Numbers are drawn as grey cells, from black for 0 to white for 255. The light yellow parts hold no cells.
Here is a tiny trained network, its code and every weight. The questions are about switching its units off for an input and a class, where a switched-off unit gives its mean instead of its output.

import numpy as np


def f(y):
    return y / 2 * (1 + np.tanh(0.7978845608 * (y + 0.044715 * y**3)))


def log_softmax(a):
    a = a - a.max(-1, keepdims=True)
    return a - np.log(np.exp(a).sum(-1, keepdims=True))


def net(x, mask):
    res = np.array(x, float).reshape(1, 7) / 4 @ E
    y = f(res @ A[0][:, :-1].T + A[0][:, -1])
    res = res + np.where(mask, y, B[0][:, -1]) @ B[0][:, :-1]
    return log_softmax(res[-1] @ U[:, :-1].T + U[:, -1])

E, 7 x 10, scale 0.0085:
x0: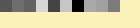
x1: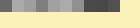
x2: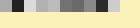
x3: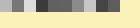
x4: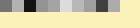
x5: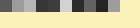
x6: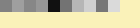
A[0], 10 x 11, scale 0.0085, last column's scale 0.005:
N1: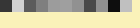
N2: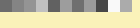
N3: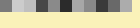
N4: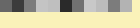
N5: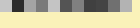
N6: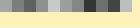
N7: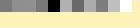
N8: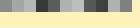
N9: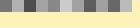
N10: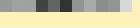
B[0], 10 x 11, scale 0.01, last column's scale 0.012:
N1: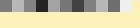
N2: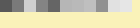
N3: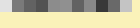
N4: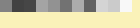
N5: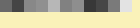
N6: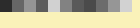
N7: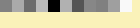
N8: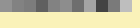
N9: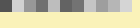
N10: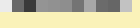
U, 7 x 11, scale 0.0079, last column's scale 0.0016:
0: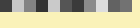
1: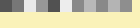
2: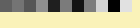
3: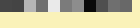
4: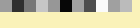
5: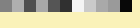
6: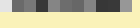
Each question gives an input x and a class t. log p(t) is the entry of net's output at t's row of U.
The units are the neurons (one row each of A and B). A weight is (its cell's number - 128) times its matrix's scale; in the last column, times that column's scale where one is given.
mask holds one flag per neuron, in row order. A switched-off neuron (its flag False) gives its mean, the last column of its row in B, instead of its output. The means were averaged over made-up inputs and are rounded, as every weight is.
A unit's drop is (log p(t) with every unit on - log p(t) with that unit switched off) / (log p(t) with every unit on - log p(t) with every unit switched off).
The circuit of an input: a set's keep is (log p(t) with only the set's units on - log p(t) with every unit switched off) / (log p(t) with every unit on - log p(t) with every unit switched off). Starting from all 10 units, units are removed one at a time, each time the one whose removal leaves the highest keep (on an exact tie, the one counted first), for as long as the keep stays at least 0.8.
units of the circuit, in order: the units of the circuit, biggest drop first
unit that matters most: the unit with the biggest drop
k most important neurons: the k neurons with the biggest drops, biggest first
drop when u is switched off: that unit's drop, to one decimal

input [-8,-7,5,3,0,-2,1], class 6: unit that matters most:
N3
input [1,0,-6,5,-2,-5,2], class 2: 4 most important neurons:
(N2, N9, N5, N8)
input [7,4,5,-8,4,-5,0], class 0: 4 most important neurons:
(N9, N7, N6, N5)
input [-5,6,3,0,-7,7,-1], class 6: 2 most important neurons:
(N3, N8)
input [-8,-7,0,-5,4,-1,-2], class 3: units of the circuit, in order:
(N7, N6)
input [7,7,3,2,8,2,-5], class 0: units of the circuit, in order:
(N1, N9)
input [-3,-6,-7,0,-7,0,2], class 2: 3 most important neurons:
(N2, N5, N9)
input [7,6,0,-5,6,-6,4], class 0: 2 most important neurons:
(N9, N1)
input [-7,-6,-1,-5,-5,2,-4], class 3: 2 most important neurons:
(N5, N7)
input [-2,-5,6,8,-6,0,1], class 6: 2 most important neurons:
(N3, N10)
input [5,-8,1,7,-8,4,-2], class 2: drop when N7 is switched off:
0.2
